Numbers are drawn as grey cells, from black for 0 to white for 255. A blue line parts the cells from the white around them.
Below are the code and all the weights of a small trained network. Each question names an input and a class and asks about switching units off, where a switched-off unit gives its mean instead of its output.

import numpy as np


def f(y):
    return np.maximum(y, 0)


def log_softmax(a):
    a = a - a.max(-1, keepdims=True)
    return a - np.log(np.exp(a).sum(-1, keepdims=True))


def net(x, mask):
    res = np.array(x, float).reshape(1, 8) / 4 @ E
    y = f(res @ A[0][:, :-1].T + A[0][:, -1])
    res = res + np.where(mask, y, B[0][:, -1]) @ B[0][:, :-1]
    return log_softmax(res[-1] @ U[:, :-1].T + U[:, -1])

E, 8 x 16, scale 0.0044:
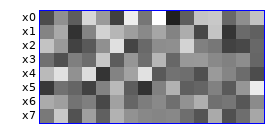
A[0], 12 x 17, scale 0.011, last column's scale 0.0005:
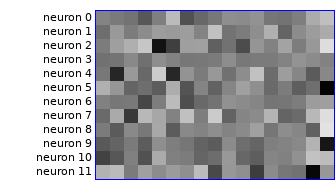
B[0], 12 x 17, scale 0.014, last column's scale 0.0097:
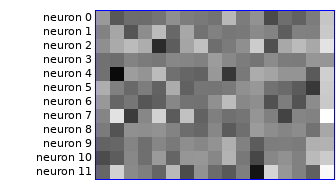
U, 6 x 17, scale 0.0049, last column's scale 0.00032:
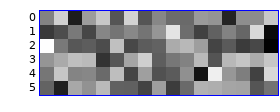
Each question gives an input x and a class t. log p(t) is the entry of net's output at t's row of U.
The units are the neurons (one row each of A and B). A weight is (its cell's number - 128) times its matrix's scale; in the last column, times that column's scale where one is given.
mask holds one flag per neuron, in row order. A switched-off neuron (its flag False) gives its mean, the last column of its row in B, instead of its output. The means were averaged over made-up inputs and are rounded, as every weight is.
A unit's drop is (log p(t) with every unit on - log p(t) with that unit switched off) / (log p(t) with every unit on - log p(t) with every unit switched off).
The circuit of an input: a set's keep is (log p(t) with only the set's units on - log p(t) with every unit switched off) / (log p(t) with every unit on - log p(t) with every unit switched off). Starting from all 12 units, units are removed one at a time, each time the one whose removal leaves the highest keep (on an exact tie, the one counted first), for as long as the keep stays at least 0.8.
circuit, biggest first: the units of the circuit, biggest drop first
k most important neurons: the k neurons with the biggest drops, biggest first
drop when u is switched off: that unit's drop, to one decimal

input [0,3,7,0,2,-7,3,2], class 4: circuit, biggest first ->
neuron 11
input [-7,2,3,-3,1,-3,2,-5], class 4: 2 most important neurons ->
neuron 11; neuron 2
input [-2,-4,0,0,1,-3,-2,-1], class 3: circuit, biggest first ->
neuron 2; neuron 7
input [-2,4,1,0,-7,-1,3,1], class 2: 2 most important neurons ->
neuron 0; neuron 6
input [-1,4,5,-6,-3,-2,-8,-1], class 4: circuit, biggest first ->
neuron 11; neuron 7
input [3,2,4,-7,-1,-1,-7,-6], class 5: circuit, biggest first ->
neuron 7; neuron 11; neuron 2; neuron 6
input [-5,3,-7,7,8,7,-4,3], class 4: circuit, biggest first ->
neuron 11; neuron 7
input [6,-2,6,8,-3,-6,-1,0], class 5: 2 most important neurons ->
neuron 4; neuron 8
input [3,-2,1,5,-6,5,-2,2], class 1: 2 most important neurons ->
neuron 10; neuron 9
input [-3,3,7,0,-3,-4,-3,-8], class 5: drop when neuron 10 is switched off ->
-0.2
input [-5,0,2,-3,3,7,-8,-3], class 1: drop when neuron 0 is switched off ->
0.0
